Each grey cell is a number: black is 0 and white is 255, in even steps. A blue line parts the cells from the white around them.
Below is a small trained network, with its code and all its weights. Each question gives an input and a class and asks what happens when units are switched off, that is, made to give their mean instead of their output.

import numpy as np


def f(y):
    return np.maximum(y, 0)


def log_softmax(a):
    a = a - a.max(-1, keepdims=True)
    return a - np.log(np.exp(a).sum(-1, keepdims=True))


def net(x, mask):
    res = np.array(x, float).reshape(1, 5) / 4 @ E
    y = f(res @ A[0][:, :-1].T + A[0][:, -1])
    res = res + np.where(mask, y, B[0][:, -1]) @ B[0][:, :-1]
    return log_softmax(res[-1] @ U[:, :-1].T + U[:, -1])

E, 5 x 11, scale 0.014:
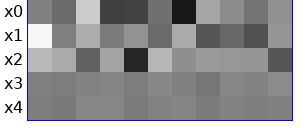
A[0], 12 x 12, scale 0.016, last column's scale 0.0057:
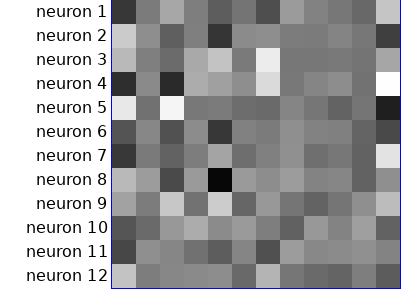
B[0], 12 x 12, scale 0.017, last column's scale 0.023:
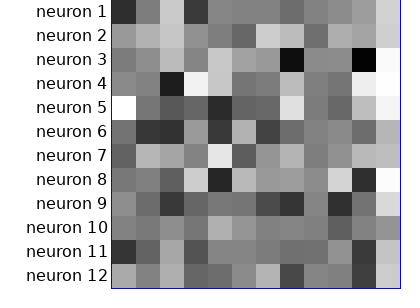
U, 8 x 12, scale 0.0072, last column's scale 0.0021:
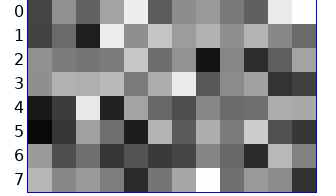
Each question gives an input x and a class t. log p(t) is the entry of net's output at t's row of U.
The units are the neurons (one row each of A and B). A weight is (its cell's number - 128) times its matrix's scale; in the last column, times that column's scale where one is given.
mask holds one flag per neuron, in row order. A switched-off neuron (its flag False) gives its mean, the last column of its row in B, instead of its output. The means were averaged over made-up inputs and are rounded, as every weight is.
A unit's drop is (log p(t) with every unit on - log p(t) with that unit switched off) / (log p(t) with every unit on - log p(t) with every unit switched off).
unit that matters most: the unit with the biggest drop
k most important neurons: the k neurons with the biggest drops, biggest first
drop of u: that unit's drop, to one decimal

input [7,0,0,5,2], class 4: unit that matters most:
neuron 8
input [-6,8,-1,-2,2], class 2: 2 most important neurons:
(neuron 9; neuron 8)
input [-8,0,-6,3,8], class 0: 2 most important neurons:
(neuron 4; neuron 7)
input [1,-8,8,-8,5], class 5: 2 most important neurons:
(neuron 11; neuron 1)
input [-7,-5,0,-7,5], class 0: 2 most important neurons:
(neuron 8; neuron 7)
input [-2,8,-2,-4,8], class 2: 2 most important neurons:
(neuron 9; neuron 3)
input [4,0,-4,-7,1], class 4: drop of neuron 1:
0.1
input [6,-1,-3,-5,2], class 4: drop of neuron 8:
0.3
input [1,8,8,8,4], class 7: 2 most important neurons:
(neuron 5; neuron 2)
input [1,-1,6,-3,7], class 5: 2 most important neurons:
(neuron 4; neuron 5)
